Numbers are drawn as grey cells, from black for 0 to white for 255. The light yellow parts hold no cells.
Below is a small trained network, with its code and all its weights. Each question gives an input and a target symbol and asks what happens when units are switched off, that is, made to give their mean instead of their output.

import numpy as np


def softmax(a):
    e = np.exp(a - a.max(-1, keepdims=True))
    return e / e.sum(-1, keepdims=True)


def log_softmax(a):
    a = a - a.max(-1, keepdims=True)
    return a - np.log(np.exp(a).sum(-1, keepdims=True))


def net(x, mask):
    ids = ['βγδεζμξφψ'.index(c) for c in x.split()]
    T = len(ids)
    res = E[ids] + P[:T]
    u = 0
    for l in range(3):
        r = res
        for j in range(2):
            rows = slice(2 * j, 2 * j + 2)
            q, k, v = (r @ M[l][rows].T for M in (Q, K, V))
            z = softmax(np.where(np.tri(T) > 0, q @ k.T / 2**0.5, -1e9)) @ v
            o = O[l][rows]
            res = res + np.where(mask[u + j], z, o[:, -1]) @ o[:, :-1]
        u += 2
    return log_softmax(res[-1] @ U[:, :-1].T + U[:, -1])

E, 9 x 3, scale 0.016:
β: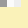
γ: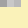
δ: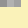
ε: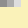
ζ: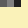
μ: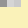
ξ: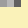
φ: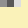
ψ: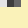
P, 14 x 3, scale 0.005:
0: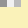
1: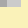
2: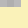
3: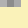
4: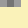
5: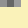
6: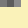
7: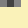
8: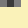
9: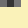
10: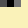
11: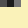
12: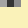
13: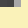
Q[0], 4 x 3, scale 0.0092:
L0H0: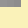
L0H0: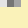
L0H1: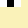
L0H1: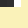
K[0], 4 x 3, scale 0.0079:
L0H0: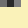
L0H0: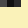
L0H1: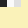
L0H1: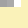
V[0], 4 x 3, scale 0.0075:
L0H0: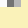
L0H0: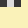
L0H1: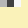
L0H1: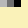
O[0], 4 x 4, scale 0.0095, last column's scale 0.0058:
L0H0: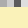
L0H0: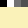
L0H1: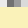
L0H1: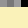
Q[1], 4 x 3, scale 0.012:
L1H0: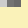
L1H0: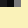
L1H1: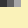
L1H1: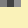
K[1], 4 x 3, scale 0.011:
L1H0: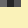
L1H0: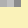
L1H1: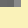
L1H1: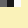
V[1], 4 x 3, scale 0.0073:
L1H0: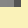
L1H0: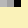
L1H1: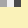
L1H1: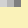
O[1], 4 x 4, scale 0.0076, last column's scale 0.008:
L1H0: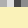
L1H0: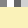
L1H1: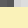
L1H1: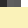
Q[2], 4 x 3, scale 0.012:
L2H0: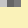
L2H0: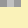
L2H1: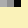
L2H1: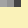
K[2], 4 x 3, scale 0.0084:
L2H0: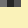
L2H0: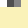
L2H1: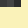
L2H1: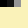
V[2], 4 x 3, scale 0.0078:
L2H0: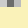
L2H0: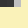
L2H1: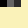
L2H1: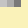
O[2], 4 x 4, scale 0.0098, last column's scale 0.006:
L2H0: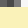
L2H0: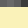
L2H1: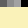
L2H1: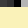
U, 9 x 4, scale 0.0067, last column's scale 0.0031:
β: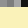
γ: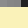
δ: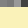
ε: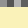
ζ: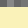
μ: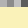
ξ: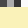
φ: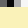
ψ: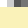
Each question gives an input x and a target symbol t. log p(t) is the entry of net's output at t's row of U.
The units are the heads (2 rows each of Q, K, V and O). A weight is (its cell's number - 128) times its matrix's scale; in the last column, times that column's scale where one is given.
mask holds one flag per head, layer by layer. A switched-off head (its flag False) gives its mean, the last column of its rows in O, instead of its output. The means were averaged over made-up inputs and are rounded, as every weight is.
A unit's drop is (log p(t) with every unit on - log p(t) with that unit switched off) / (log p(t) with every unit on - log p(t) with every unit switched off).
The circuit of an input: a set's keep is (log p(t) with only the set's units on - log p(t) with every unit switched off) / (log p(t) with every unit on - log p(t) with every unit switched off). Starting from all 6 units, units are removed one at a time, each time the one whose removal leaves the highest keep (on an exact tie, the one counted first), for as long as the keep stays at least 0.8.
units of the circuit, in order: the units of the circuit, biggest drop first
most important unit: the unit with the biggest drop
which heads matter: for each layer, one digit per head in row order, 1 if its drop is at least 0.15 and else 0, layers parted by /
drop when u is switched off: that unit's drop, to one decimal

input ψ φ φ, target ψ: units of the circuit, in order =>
(L0H0; L0H1)
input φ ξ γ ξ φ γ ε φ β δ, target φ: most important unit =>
L1H0
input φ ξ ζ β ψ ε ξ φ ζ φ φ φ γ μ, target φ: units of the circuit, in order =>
(L0H0; L1H0)
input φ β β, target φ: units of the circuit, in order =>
(L1H0; L2H0)
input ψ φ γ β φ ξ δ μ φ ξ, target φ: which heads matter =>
00 / 10 / 00
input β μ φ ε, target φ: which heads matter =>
00 / 10 / 10
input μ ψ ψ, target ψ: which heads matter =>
10 / 10 / 00
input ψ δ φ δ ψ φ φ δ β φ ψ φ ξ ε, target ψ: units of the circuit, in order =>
(L0H0; L1H0; L0H1)
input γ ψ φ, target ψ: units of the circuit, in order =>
(L0H0; L1H0)
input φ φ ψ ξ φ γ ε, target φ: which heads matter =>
00 / 10 / 11
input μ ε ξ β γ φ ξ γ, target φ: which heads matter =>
00 / 11 / 00
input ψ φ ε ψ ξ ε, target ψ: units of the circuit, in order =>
(L1H0; L0H0)
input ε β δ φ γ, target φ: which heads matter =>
00 / 10 / 10
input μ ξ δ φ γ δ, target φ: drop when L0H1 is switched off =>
-0.1
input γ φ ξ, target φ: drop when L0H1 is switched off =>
-0.1
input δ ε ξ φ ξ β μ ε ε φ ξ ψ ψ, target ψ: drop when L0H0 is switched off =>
0.3
